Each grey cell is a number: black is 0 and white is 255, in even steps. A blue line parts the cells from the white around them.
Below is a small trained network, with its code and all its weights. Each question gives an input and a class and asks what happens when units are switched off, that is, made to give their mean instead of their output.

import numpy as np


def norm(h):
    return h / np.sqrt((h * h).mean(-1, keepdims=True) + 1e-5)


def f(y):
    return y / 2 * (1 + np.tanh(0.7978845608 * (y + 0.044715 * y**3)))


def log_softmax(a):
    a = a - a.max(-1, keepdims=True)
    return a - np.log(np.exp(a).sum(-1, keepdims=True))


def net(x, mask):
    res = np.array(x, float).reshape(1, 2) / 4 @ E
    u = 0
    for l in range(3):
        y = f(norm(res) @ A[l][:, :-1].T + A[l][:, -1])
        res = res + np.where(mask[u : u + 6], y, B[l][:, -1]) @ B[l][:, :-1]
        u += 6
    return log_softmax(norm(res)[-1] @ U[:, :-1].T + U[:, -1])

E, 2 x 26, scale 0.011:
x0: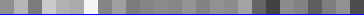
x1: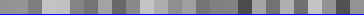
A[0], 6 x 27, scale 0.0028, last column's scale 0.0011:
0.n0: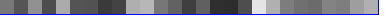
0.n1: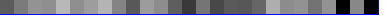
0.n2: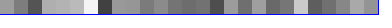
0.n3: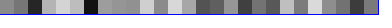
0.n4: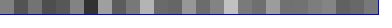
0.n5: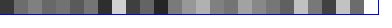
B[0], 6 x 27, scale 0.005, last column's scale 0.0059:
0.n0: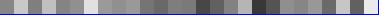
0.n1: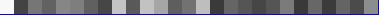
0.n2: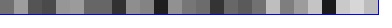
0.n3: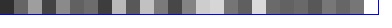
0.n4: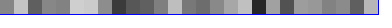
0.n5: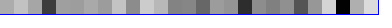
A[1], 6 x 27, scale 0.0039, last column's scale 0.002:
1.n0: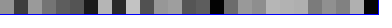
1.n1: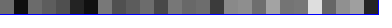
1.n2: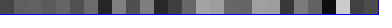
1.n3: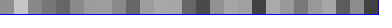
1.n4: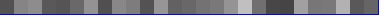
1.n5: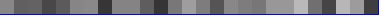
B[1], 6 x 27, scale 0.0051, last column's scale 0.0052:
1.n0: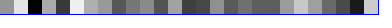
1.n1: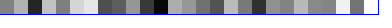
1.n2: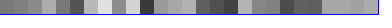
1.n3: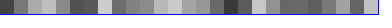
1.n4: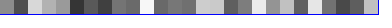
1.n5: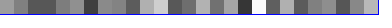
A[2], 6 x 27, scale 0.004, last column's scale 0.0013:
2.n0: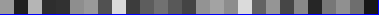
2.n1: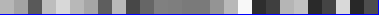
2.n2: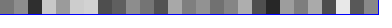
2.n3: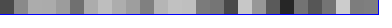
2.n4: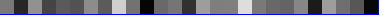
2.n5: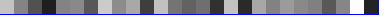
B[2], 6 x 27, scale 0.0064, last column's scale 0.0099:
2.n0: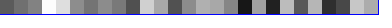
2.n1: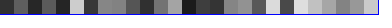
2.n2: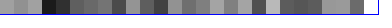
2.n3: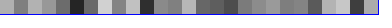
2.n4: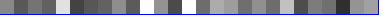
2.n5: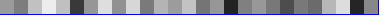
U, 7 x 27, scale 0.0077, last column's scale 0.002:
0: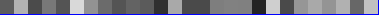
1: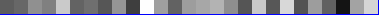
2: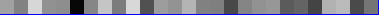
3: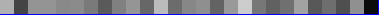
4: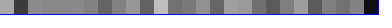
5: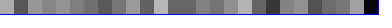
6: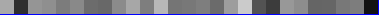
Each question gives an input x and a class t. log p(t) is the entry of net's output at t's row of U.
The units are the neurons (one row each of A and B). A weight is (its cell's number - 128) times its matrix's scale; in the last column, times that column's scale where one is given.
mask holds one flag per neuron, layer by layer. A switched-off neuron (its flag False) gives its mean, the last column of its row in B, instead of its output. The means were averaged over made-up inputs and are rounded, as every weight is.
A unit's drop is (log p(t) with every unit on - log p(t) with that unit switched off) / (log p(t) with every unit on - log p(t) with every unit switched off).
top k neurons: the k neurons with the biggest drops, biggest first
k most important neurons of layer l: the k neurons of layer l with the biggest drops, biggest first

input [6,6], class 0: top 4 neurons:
[0.n5 1.n4 1.n5 2.n1]
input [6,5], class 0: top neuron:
[0.n5]
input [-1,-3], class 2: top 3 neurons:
[0.n3 1.n3 0.n5]
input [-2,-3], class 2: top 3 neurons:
[1.n3 0.n3 0.n5]
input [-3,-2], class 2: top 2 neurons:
[1.n3 0.n5]
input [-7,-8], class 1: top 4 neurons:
[0.n2 2.n4 0.n5 2.n0]
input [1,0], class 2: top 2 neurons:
[2.n5 1.n5]
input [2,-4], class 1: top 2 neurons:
[0.n0 0.n4]
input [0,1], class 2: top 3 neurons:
[1.n2 2.n3 0.n5]
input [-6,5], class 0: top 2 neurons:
[0.n5 1.n1]
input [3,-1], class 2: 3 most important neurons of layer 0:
[0.n0 0.n2 0.n4]
